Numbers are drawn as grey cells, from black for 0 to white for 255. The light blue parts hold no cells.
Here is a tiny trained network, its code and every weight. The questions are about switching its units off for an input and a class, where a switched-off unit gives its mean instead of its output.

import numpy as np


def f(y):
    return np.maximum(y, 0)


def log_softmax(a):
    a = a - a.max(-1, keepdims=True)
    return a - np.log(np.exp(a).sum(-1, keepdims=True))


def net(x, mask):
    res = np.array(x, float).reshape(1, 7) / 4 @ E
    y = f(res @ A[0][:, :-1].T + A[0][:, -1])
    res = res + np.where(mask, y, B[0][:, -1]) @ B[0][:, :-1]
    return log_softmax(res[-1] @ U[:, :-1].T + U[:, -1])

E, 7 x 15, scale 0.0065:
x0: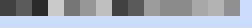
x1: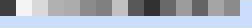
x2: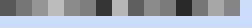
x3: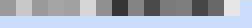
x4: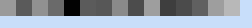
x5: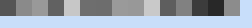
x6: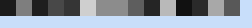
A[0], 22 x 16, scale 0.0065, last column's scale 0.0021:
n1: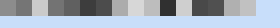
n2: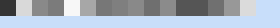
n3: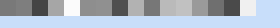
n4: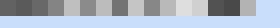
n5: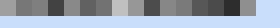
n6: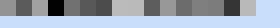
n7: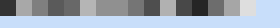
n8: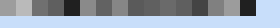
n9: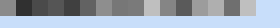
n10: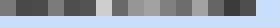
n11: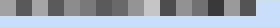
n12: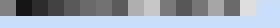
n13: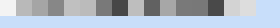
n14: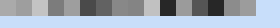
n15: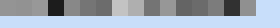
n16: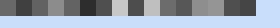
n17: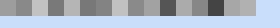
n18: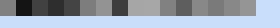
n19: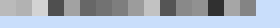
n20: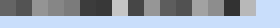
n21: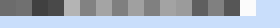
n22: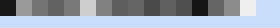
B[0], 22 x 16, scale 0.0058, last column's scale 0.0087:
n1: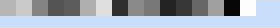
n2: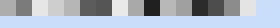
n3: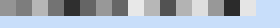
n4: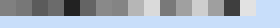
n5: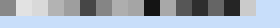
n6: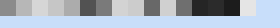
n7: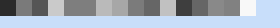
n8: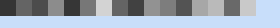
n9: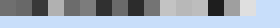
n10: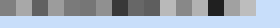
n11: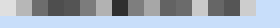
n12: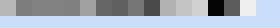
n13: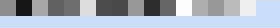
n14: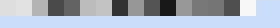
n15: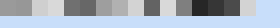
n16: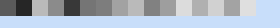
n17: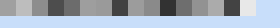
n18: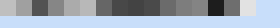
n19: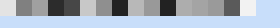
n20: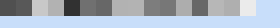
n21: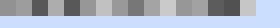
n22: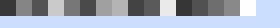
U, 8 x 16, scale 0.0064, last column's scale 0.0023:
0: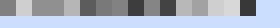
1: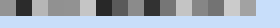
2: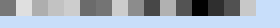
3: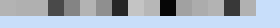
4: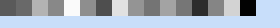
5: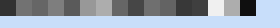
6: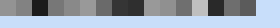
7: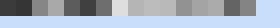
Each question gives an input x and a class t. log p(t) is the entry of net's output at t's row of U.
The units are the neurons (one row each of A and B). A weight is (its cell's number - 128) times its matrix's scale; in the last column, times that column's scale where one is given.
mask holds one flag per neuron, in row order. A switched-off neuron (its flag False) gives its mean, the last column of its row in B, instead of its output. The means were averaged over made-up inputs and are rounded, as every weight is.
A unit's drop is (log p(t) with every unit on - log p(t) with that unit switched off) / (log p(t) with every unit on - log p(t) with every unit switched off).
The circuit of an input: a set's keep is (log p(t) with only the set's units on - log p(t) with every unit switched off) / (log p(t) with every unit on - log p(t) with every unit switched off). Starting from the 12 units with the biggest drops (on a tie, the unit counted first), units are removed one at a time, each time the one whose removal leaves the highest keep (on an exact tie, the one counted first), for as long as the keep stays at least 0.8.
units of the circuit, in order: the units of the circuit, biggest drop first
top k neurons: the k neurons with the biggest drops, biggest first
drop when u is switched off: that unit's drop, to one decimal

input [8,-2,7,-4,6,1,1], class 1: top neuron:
[n16]
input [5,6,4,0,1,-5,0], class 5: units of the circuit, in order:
[n6; n12; n3]
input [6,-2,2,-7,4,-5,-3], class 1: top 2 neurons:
[n16; n20]
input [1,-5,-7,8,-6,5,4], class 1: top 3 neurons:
[n13; n2; n1]
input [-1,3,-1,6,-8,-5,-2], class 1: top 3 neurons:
[n13; n2; n1]
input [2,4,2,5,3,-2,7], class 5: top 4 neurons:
[n8; n6; n15; n5]
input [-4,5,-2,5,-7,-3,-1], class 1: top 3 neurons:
[n13; n2; n1]
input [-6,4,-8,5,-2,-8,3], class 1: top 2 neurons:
[n13; n6]
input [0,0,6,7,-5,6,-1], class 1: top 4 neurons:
[n13; n2; n6; n5]
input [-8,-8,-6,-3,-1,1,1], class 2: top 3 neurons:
[n6; n5; n15]
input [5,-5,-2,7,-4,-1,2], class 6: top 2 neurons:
[n20; n16]
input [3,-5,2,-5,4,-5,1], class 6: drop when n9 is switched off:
0.2
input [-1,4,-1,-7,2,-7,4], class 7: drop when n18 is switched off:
0.1
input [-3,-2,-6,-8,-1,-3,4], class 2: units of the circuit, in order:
[n6]
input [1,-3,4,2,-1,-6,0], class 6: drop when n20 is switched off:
0.3
